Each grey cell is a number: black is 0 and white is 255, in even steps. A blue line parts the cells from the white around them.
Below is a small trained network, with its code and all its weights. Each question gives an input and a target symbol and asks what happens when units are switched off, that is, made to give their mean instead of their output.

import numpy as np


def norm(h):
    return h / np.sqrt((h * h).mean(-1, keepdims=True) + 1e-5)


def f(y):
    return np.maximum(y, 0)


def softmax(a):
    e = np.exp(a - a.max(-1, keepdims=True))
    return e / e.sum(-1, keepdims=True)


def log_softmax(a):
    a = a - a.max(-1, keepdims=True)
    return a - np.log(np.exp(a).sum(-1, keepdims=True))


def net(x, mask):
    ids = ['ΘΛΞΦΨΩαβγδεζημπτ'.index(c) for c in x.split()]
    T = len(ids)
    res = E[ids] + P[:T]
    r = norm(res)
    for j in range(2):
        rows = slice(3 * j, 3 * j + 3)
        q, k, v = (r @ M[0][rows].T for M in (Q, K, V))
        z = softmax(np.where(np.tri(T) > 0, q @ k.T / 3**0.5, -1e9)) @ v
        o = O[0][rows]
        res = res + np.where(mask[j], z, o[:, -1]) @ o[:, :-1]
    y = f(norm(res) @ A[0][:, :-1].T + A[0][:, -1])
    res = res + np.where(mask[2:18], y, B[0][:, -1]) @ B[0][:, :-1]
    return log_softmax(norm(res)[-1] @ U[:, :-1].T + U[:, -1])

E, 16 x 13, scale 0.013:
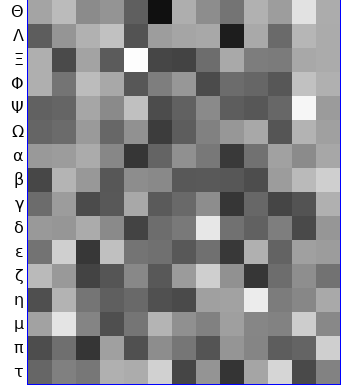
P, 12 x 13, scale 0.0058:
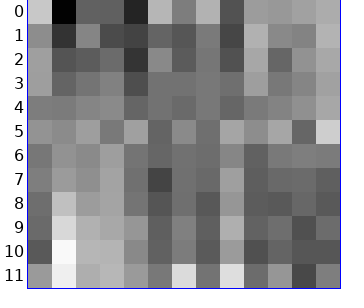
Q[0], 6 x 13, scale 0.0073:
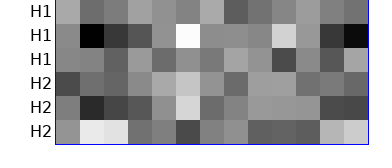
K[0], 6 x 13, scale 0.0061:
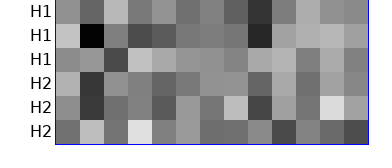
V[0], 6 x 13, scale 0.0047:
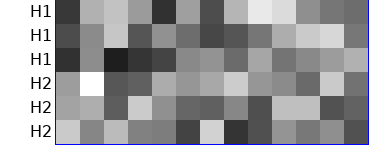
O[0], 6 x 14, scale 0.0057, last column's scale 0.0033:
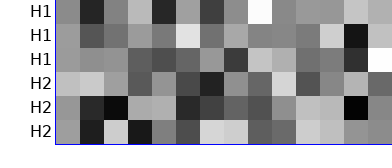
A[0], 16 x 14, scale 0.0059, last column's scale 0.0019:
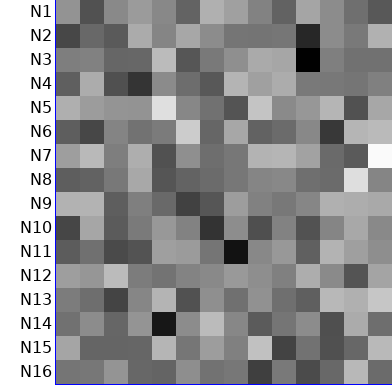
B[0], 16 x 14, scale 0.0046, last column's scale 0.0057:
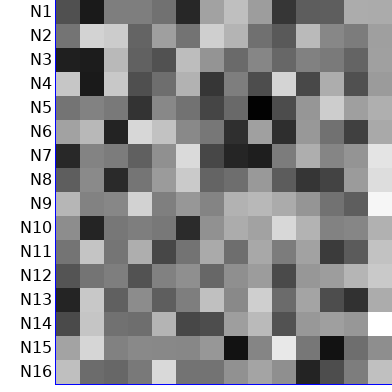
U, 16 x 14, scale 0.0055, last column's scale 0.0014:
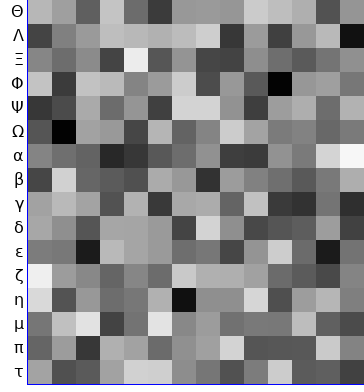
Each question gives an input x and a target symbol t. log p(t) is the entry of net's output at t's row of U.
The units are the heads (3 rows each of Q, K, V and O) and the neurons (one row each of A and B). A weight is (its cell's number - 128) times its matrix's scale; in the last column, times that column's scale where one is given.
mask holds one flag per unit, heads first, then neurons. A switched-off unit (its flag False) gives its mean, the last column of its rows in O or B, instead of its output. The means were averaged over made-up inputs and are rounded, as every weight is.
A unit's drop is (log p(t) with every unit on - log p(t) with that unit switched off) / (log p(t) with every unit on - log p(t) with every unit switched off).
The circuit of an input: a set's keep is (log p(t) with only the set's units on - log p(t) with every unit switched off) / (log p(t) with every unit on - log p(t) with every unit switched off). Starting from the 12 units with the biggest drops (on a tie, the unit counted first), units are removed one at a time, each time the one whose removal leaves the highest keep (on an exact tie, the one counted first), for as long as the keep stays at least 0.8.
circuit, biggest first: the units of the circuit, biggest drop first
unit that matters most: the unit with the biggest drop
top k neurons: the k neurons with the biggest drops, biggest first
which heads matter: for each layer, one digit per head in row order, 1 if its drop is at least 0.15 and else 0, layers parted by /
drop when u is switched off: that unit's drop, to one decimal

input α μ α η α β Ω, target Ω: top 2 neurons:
N3, N14
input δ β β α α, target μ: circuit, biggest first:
H1, H2
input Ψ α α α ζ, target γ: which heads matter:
10
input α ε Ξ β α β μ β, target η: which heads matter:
01
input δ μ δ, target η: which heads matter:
01
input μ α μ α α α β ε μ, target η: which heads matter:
01
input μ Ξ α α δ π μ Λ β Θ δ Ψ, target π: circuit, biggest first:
H1, N8
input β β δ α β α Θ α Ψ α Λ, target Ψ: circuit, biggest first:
H2
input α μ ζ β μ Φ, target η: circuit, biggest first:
H2, H1
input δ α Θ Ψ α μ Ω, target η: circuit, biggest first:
H2, N4
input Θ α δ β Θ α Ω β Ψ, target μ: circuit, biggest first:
H1, H2, N2
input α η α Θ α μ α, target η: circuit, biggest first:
H2, H1
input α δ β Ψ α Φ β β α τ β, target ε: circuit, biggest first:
H2, H1
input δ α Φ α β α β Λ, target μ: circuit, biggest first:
H1, N2, H2
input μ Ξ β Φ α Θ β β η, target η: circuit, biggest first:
N4
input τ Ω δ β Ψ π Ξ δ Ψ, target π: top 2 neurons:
N8, N13
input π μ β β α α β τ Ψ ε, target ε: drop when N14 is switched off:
0.1
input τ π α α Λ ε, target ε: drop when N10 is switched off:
-0.1
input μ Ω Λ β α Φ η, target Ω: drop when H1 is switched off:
0.2
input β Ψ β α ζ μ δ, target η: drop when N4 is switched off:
0.1
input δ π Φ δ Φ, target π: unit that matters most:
H1
